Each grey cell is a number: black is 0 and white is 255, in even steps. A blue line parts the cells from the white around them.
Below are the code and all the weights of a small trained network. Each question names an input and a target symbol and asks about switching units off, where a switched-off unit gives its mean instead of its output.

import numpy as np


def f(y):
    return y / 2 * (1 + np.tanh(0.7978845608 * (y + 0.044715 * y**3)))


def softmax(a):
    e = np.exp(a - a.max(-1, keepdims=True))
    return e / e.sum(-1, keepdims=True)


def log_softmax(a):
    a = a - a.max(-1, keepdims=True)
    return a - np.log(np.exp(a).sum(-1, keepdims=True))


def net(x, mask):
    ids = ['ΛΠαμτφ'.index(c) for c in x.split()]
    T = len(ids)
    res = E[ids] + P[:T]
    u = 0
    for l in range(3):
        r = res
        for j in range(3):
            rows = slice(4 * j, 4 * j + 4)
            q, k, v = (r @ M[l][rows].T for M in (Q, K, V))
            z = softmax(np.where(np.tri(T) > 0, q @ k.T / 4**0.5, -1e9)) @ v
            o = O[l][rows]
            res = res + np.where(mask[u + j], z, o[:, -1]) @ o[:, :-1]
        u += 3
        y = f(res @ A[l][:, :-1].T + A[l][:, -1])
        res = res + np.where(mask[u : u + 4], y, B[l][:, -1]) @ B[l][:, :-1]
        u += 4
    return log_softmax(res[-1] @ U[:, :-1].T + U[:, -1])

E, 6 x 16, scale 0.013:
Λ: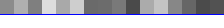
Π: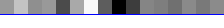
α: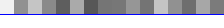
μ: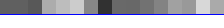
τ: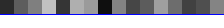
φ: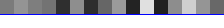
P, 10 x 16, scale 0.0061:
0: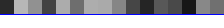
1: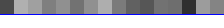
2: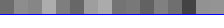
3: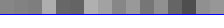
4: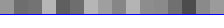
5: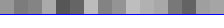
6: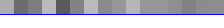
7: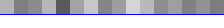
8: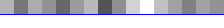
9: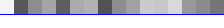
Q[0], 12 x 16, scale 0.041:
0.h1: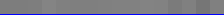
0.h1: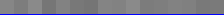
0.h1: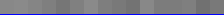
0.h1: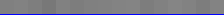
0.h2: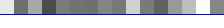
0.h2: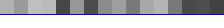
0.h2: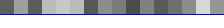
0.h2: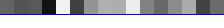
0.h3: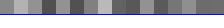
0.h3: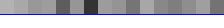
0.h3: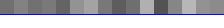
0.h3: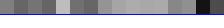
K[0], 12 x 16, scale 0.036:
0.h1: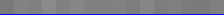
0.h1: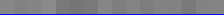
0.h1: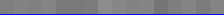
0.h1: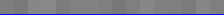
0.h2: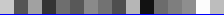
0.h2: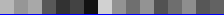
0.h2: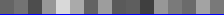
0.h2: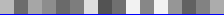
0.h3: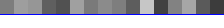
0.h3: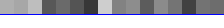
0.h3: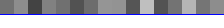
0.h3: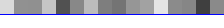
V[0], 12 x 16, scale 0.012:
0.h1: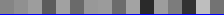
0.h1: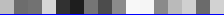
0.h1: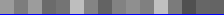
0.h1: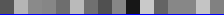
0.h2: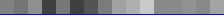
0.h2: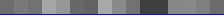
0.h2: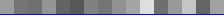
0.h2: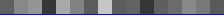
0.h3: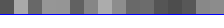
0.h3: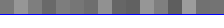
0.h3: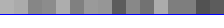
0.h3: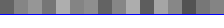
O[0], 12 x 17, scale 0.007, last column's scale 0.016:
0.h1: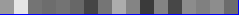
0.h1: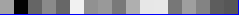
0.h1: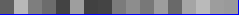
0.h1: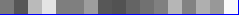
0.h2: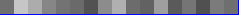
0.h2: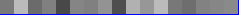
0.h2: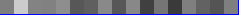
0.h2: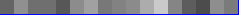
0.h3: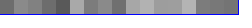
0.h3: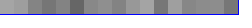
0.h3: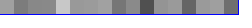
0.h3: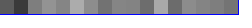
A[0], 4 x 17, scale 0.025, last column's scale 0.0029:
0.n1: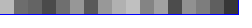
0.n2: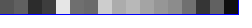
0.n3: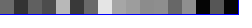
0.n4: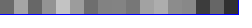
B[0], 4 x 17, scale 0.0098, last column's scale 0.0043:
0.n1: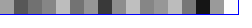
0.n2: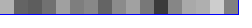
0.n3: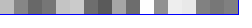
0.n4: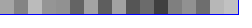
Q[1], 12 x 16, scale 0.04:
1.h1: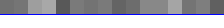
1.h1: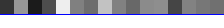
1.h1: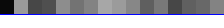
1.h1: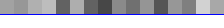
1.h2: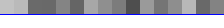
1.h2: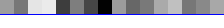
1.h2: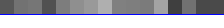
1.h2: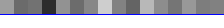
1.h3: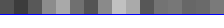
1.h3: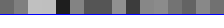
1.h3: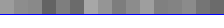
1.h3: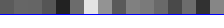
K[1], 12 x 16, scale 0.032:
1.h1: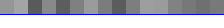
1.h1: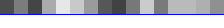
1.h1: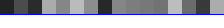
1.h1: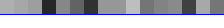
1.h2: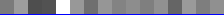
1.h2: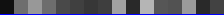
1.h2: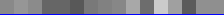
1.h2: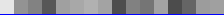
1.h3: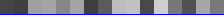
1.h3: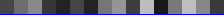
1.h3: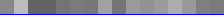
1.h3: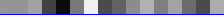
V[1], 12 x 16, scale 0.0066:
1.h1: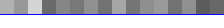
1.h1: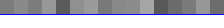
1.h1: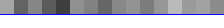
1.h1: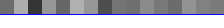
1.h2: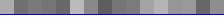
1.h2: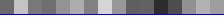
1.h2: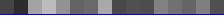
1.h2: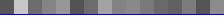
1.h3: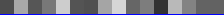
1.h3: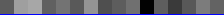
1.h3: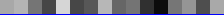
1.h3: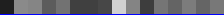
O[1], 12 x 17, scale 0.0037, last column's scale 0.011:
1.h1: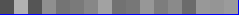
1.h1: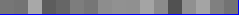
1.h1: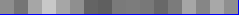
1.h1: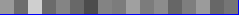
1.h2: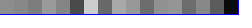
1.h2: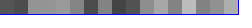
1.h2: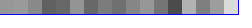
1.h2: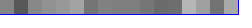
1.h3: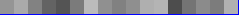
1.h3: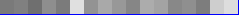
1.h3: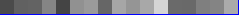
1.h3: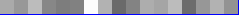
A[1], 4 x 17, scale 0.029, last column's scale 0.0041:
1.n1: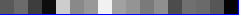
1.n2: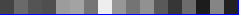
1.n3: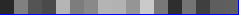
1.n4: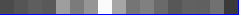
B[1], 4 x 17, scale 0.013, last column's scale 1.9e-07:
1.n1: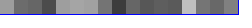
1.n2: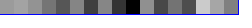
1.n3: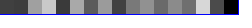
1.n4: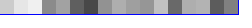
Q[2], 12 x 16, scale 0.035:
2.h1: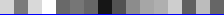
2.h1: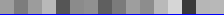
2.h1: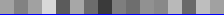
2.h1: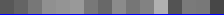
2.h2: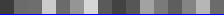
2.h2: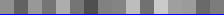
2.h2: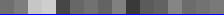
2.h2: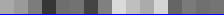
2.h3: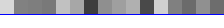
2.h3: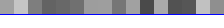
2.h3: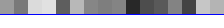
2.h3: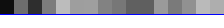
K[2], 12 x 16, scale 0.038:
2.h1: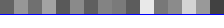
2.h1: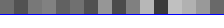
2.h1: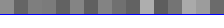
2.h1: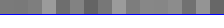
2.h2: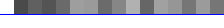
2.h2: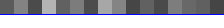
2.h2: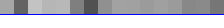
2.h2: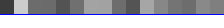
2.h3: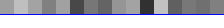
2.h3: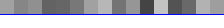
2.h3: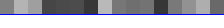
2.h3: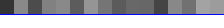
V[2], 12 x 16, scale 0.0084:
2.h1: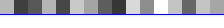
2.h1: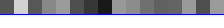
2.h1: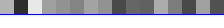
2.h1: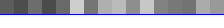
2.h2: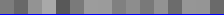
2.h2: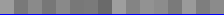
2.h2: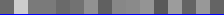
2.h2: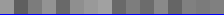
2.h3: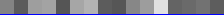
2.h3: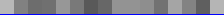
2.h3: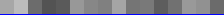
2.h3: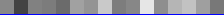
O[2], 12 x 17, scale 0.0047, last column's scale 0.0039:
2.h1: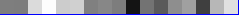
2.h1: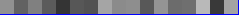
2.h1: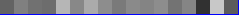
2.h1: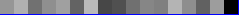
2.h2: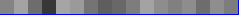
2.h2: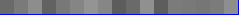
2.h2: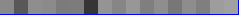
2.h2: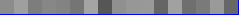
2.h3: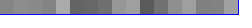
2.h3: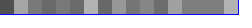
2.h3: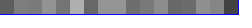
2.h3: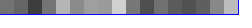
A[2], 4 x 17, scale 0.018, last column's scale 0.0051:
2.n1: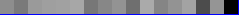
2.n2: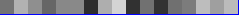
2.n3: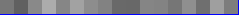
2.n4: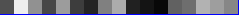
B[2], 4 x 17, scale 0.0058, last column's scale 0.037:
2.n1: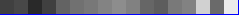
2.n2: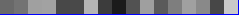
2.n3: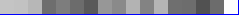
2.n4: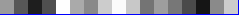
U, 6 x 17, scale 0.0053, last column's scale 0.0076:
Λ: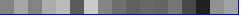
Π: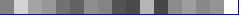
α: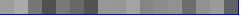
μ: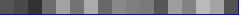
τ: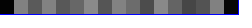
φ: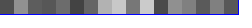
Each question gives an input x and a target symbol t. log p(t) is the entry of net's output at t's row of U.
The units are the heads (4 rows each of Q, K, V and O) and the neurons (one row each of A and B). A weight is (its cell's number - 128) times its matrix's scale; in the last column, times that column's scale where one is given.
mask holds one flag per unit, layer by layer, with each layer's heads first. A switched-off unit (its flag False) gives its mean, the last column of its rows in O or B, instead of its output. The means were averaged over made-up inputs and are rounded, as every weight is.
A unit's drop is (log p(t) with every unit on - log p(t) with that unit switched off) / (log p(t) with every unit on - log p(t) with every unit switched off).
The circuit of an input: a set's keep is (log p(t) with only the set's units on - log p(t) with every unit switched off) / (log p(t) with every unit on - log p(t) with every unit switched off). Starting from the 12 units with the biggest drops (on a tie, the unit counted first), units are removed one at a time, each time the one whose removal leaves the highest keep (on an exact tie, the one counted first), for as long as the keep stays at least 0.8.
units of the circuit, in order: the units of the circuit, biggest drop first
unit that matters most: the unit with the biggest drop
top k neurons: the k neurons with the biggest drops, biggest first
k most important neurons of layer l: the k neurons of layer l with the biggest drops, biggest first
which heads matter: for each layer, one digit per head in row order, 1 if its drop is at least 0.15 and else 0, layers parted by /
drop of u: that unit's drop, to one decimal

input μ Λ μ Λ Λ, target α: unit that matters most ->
2.n3
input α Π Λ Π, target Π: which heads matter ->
100 / 000 / 001
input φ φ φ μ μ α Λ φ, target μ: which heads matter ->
100 / 000 / 111
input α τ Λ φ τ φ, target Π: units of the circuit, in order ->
0.h1, 2.n4
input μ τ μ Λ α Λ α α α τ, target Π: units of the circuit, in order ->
0.h1, 2.h3
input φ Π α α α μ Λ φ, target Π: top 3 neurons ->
2.n4, 0.n1, 2.n2
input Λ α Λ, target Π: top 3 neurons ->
2.n3, 2.n4, 0.n1
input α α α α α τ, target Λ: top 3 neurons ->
2.n1, 2.n4, 0.n1
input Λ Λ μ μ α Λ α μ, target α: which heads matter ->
100 / 001 / 100
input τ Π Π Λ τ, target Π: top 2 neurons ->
2.n4, 2.n3
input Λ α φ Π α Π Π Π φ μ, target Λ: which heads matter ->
111 / 001 / 000
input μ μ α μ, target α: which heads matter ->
101 / 001 / 101
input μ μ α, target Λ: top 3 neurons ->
2.n4, 2.n3, 2.n2
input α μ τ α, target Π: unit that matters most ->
0.h1
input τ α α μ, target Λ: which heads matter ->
010 / 001 / 000
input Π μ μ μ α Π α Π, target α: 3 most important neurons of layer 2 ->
2.n3, 2.n1, 2.n2
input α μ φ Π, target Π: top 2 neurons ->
2.n4, 2.n1
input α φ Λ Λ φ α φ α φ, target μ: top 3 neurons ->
2.n1, 2.n4, 0.n4
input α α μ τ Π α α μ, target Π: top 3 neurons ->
2.n3, 2.n4, 0.n1
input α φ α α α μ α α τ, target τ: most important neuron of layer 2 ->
2.n3
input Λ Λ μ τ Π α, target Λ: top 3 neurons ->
2.n4, 2.n1, 2.n2
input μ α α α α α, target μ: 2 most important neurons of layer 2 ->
2.n1, 2.n3
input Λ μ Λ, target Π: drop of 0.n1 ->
0.2
